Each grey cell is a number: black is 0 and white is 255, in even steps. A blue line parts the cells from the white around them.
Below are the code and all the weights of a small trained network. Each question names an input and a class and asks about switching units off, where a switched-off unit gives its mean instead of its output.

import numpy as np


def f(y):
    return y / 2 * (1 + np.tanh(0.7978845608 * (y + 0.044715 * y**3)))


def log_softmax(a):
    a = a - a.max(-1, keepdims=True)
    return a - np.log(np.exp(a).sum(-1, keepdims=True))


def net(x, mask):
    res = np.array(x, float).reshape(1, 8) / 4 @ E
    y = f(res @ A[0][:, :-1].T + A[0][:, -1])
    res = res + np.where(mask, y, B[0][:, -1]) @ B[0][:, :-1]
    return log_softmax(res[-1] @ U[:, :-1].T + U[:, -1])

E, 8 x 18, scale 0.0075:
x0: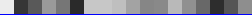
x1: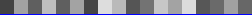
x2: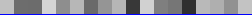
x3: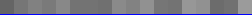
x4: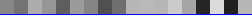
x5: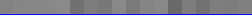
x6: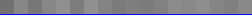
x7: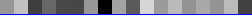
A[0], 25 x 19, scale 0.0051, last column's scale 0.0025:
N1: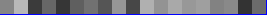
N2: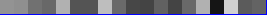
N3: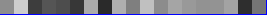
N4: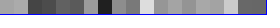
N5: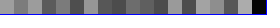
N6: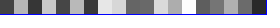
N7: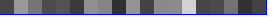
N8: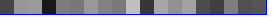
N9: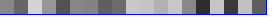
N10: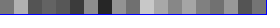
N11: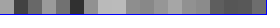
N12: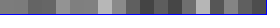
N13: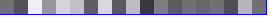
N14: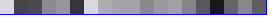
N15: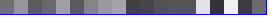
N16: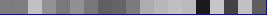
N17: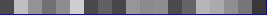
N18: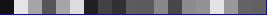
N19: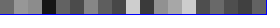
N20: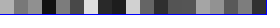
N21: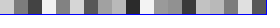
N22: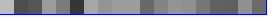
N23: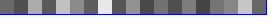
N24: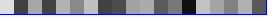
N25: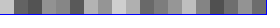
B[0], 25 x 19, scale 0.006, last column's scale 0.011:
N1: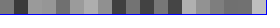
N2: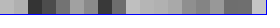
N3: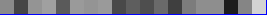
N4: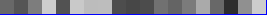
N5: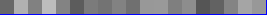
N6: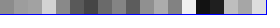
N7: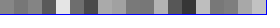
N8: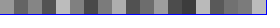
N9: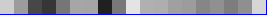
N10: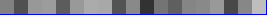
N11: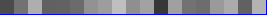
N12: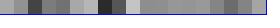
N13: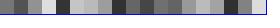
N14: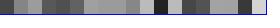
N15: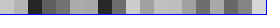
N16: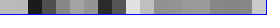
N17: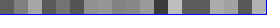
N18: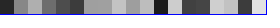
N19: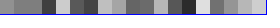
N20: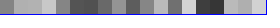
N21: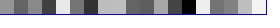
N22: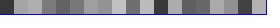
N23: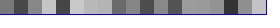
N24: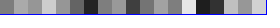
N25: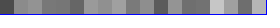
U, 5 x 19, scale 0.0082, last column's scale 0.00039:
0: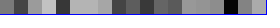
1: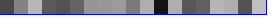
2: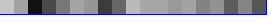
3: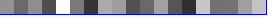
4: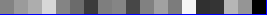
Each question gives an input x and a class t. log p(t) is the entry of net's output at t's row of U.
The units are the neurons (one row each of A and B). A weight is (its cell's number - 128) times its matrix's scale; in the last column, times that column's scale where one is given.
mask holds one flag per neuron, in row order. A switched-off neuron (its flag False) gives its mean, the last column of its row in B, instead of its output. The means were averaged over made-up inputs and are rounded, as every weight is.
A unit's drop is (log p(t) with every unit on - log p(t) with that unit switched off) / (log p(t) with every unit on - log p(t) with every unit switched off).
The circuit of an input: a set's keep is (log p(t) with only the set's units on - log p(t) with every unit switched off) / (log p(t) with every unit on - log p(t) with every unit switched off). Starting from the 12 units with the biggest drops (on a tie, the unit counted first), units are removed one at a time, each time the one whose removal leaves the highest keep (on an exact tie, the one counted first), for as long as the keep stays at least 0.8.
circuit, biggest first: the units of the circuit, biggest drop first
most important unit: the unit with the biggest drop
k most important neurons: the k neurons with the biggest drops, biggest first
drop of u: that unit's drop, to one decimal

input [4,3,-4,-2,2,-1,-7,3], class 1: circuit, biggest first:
[N14 N11]
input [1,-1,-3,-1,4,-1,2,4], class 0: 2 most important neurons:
[N15 N3]
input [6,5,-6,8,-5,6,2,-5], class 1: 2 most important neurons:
[N14 N21]
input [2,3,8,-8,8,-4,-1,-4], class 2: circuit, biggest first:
[N9]
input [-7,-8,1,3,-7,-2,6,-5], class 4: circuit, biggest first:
[N24 N20]
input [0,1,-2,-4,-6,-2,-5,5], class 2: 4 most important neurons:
[N15 N2 N13 N23]
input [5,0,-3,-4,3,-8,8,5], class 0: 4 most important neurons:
[N3 N18 N4 N10]
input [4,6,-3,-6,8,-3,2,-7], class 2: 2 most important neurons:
[N16 N9]
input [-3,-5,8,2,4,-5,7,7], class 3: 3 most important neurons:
[N21 N13 N23]
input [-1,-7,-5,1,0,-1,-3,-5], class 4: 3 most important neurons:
[N20 N24 N21]
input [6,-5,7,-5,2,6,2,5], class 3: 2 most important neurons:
[N21 N18]
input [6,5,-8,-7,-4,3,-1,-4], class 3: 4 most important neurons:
[N7 N8 N19 N18]
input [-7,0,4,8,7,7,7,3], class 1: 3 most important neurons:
[N18 N17 N15]
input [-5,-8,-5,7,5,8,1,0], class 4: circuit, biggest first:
[N20]
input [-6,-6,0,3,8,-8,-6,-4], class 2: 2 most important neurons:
[N9 N16]
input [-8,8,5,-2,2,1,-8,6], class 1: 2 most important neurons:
[N18 N17]
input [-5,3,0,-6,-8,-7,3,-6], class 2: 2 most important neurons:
[N2 N15]
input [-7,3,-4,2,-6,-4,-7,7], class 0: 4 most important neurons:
[N3 N4 N1 N10]
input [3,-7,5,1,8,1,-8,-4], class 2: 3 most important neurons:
[N9 N16 N6]
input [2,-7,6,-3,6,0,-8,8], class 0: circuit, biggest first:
[N4]
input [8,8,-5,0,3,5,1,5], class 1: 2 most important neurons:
[N14 N11]
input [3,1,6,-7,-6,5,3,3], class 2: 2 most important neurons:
[N15 N2]
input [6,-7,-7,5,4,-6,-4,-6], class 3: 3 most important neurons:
[N19 N8 N6]
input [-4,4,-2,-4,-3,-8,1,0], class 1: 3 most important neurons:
[N18 N24 N20]
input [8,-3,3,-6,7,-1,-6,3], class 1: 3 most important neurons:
[N14 N22 N11]
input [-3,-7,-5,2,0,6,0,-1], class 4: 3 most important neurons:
[N20 N21 N24]
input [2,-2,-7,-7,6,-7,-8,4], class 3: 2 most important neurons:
[N19 N7]
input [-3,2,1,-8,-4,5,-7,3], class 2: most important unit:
N15
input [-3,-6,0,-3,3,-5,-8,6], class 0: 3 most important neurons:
[N4 N3 N6]
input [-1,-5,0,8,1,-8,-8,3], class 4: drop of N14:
0.0
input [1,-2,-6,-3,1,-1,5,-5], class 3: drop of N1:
0.1
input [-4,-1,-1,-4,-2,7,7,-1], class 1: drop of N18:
0.1
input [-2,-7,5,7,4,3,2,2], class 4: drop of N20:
0.1
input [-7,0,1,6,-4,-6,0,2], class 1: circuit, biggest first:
[N18]
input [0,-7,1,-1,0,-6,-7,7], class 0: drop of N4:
0.8
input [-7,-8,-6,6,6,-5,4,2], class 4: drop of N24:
0.6
